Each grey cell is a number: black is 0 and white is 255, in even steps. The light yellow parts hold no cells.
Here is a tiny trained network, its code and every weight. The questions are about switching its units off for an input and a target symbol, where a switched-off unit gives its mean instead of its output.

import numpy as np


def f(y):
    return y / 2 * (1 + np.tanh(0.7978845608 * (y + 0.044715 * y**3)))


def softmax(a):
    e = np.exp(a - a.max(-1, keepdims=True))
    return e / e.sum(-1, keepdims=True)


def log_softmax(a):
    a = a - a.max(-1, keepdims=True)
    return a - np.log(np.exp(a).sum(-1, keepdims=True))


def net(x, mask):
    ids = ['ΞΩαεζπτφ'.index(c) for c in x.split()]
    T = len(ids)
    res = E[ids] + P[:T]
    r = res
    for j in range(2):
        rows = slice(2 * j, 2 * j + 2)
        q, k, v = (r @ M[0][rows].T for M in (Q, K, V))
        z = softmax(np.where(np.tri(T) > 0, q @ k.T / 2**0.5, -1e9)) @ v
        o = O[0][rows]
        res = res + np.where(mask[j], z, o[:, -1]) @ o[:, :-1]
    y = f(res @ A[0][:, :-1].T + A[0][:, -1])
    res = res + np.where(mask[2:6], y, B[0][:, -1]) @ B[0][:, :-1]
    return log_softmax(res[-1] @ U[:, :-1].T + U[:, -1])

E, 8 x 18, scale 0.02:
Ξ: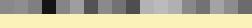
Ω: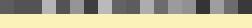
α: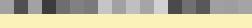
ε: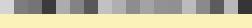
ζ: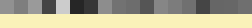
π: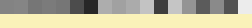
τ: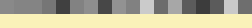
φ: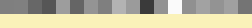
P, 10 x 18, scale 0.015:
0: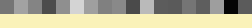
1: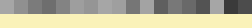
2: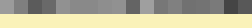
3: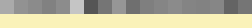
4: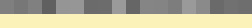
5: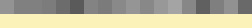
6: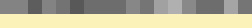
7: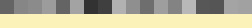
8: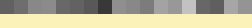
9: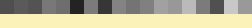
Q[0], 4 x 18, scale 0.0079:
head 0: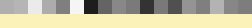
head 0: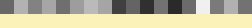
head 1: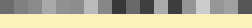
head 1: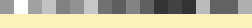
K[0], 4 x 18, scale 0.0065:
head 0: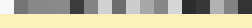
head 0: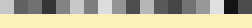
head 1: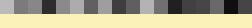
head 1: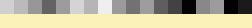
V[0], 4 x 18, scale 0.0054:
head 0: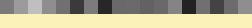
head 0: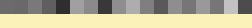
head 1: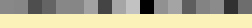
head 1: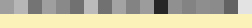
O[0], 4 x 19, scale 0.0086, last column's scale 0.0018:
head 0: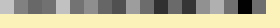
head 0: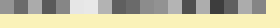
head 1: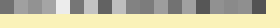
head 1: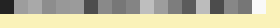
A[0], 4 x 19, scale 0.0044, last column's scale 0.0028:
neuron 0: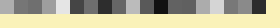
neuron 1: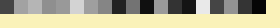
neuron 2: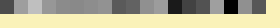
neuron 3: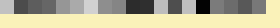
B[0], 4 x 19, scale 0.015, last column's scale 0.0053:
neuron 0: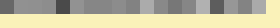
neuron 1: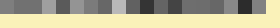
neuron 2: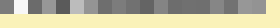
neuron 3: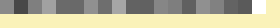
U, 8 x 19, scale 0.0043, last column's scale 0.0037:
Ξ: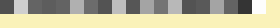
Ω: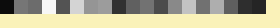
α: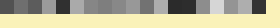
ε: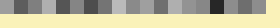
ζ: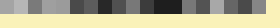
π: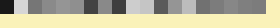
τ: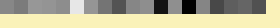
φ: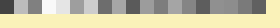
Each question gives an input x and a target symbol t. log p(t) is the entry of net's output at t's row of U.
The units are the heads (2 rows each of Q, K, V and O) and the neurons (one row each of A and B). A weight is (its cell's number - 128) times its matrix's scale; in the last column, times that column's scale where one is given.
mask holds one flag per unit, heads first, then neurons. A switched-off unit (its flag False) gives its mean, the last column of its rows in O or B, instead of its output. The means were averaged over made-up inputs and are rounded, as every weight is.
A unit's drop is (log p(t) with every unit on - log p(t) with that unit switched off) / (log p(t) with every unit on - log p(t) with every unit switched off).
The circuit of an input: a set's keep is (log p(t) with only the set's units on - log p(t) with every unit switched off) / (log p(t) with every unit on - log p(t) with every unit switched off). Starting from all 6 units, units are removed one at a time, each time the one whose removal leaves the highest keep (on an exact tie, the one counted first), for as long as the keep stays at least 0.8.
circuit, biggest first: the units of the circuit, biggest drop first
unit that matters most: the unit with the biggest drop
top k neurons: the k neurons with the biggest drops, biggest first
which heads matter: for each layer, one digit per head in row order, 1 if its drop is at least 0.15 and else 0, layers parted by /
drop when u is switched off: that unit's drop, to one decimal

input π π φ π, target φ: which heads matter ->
01
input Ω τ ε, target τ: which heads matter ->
10
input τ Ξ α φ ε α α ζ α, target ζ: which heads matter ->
11
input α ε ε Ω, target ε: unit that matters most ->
head 0
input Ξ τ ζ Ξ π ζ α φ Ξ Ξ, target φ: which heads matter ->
01
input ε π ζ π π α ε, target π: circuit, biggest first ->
(neuron 3; head 1)
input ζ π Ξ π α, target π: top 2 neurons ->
(neuron 3; neuron 1)
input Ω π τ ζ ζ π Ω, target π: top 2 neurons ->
(neuron 3; neuron 1)
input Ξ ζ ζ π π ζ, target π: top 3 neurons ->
(neuron 3; neuron 0; neuron 1)
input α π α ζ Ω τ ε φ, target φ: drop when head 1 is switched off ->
0.8
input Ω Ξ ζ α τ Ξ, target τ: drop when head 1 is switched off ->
0.1
